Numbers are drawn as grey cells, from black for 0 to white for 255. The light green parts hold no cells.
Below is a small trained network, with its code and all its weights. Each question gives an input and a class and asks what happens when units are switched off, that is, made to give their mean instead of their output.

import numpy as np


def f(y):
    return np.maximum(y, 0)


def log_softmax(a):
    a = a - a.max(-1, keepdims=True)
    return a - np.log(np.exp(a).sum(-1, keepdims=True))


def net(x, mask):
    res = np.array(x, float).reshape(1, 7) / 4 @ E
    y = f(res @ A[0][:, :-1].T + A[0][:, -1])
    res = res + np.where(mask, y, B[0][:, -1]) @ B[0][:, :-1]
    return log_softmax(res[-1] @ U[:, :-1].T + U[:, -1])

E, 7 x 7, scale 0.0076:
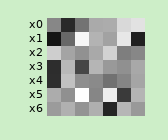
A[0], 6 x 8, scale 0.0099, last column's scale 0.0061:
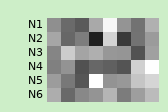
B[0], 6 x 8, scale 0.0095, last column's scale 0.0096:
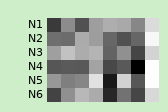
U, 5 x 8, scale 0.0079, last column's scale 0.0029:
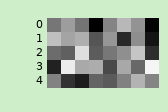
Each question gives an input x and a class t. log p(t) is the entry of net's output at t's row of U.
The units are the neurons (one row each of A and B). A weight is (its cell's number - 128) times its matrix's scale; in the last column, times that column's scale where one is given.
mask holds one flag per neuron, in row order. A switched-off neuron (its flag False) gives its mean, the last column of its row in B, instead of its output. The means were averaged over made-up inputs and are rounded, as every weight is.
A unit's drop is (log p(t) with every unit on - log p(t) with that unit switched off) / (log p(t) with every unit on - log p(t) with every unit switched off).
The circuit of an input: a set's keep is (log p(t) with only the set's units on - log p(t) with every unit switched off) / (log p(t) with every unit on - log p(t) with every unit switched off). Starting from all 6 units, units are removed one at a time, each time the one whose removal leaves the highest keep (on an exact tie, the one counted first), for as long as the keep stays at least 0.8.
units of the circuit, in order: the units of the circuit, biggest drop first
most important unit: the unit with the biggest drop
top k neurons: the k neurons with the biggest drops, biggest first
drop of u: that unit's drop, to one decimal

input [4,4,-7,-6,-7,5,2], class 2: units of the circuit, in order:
N4, N5
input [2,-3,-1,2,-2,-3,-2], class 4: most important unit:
N3
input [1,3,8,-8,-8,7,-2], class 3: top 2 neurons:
N6, N1
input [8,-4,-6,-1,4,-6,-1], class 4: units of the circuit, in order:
N6, N3
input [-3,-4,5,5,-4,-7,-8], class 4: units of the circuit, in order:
N3, N6
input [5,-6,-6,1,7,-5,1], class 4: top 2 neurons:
N6, N3
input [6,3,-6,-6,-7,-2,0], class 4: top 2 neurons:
N3, N2
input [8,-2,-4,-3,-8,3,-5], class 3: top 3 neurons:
N6, N1, N2
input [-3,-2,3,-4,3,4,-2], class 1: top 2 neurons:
N5, N1
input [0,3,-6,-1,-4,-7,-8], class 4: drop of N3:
0.1
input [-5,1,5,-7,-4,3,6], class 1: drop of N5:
0.7
